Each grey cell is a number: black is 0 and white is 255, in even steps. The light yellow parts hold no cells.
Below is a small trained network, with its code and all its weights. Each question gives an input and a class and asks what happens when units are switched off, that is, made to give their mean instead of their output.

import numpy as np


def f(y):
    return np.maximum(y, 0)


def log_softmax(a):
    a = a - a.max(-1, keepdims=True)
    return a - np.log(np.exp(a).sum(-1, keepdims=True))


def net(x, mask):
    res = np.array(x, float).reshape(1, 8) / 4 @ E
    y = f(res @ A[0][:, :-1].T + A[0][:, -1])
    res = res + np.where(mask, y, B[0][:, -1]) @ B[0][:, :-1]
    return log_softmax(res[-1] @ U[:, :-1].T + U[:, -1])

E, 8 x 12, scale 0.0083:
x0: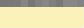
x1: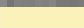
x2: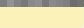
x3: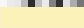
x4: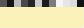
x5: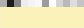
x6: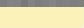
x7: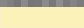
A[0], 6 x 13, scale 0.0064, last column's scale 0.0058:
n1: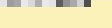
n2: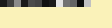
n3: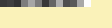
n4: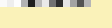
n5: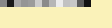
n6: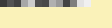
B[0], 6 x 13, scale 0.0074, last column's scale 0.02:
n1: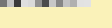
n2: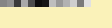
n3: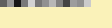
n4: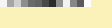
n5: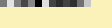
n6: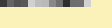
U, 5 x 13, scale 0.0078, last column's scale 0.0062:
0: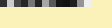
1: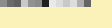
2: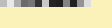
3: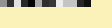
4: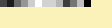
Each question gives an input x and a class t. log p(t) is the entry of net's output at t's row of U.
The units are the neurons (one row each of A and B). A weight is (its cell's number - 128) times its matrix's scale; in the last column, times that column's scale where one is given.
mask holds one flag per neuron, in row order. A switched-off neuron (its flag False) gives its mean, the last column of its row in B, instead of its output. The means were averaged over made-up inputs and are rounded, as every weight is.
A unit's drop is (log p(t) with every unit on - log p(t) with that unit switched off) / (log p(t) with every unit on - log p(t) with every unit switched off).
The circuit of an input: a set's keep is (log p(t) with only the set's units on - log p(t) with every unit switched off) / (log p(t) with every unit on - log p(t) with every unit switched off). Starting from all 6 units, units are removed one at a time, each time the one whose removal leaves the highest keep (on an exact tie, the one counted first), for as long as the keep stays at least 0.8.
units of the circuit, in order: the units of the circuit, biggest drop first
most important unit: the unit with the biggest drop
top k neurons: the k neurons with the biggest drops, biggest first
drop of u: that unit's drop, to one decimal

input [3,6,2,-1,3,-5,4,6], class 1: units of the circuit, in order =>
n2
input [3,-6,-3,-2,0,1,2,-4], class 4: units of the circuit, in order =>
n5, n4, n2
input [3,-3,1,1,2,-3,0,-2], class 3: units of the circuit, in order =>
n1, n5
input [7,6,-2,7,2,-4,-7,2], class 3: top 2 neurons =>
n5, n4
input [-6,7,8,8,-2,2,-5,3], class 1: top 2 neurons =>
n1, n5
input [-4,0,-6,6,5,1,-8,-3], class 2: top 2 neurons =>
n5, n2
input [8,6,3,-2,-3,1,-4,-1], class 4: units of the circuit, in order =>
n5, n4, n2
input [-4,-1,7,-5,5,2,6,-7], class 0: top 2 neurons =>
n5, n1
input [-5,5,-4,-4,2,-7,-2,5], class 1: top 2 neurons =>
n2, n5
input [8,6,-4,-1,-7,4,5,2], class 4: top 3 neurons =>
n2, n4, n6
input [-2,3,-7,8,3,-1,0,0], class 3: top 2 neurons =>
n4, n5
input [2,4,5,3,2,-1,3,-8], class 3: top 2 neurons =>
n5, n1
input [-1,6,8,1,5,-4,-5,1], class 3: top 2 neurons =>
n1, n3
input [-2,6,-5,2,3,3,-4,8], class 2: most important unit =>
n5
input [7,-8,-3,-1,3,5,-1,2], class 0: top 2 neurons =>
n5, n4
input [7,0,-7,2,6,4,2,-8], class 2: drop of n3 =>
0.0
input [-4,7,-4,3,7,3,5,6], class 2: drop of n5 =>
0.9
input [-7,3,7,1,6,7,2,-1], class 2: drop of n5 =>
0.8
